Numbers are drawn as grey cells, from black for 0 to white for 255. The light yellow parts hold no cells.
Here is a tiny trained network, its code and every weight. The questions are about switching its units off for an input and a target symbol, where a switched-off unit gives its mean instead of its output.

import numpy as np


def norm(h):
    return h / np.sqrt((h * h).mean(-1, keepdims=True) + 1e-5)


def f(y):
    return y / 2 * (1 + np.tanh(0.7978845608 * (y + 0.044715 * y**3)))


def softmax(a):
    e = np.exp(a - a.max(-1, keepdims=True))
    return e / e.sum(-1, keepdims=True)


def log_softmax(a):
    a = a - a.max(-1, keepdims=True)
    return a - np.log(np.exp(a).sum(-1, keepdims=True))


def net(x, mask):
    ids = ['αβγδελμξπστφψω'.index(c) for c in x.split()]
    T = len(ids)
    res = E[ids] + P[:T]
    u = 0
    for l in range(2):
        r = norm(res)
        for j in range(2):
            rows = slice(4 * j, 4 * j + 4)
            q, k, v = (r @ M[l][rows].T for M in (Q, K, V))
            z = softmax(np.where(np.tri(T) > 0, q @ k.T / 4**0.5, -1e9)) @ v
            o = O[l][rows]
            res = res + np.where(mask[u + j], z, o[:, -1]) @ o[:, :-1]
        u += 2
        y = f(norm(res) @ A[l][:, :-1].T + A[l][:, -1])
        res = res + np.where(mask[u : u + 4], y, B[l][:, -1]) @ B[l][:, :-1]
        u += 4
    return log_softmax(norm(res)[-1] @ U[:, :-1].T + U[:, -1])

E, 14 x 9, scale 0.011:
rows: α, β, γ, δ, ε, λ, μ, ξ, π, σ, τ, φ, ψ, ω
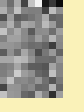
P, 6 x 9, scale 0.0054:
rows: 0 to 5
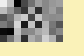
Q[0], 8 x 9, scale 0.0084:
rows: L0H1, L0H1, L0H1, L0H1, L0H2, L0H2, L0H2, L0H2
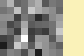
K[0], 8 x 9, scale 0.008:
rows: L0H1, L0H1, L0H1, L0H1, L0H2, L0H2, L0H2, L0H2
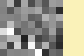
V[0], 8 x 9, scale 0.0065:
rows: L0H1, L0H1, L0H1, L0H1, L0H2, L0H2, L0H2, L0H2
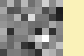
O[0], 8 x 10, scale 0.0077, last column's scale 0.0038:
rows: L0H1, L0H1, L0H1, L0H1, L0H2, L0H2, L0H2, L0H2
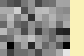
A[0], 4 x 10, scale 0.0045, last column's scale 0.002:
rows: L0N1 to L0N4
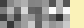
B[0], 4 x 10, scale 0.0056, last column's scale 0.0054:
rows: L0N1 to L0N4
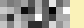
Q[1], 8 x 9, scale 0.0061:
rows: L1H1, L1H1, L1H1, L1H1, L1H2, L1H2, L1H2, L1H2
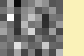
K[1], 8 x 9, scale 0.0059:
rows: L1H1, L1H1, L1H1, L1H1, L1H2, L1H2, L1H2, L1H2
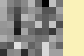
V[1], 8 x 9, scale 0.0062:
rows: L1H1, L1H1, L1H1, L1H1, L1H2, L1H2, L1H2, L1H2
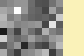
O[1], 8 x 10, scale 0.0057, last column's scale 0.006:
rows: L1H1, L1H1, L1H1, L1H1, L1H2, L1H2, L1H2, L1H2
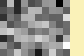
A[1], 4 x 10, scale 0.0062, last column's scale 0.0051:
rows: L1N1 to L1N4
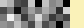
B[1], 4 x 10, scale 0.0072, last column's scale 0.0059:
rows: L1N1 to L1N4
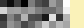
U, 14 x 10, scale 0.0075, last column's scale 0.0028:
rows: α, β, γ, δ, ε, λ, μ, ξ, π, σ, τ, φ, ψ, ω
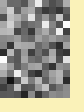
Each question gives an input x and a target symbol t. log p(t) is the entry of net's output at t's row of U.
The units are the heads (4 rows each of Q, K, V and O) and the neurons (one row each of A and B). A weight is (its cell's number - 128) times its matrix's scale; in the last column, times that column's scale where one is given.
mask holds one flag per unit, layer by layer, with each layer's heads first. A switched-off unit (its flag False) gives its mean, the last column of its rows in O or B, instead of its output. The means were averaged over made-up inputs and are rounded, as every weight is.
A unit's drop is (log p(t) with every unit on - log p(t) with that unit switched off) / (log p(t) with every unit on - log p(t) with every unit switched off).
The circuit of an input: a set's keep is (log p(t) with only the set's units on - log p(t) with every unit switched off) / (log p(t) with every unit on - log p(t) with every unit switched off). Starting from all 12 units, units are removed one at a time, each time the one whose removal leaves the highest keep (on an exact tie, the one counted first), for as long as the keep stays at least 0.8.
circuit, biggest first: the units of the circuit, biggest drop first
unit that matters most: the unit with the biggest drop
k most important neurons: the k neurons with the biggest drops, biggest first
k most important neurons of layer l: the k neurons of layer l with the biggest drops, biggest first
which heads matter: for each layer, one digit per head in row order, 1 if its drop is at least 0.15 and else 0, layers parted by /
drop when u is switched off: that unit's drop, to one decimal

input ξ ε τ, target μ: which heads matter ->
11 / 00
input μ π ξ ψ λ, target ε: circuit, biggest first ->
L0H2, L1N1, L1H2
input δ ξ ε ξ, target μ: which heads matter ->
01 / 00
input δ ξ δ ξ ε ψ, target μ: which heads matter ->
11 / 00
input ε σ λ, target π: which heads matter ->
11 / 00
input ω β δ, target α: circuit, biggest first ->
L1H1, L0H2, L0N2
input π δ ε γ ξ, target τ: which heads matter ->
01 / 00
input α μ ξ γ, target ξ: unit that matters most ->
L1N3
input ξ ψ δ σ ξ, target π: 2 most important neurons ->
L1N1, L1N2
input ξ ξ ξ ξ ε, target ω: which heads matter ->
01 / 00
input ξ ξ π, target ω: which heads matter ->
01 / 00
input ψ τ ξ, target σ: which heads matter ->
10 / 01
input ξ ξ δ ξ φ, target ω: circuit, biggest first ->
L0H2, L1N1
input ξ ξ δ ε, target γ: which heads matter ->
01 / 00
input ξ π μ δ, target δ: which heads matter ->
01 / 01
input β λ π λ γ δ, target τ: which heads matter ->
11 / 00
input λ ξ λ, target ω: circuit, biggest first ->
L0H2, L0H1
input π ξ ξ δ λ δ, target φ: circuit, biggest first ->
L0H2
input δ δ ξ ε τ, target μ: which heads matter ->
01 / 10
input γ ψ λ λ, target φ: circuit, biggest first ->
L0H2
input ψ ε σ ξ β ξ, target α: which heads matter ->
01 / 00
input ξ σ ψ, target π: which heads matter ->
01 / 00
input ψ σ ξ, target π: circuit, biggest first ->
L0H2, L1N1
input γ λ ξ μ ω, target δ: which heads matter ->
11 / 00
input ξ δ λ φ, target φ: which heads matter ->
01 / 00
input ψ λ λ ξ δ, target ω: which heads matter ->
01 / 00
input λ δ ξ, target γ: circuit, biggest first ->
L0H2
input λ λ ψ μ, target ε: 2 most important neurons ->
L1N1, L1N3
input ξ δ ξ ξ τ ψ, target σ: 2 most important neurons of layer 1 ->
L1N2, L1N1
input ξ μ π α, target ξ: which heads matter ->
10 / 00
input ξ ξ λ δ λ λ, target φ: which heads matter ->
11 / 00
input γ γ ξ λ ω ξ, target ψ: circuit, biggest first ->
L0H2, L1N4
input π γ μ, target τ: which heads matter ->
01 / 10
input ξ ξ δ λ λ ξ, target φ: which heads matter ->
01 / 00
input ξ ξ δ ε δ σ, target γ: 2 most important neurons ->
L1N1, L1N3
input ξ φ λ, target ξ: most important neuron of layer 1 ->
L1N3
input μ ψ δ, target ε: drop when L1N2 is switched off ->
0.0
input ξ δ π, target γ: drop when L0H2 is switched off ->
0.9
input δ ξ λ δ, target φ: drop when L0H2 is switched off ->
0.6
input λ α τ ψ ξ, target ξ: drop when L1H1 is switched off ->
-0.1
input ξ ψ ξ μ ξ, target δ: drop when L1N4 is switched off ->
0.2
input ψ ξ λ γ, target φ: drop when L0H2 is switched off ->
0.7
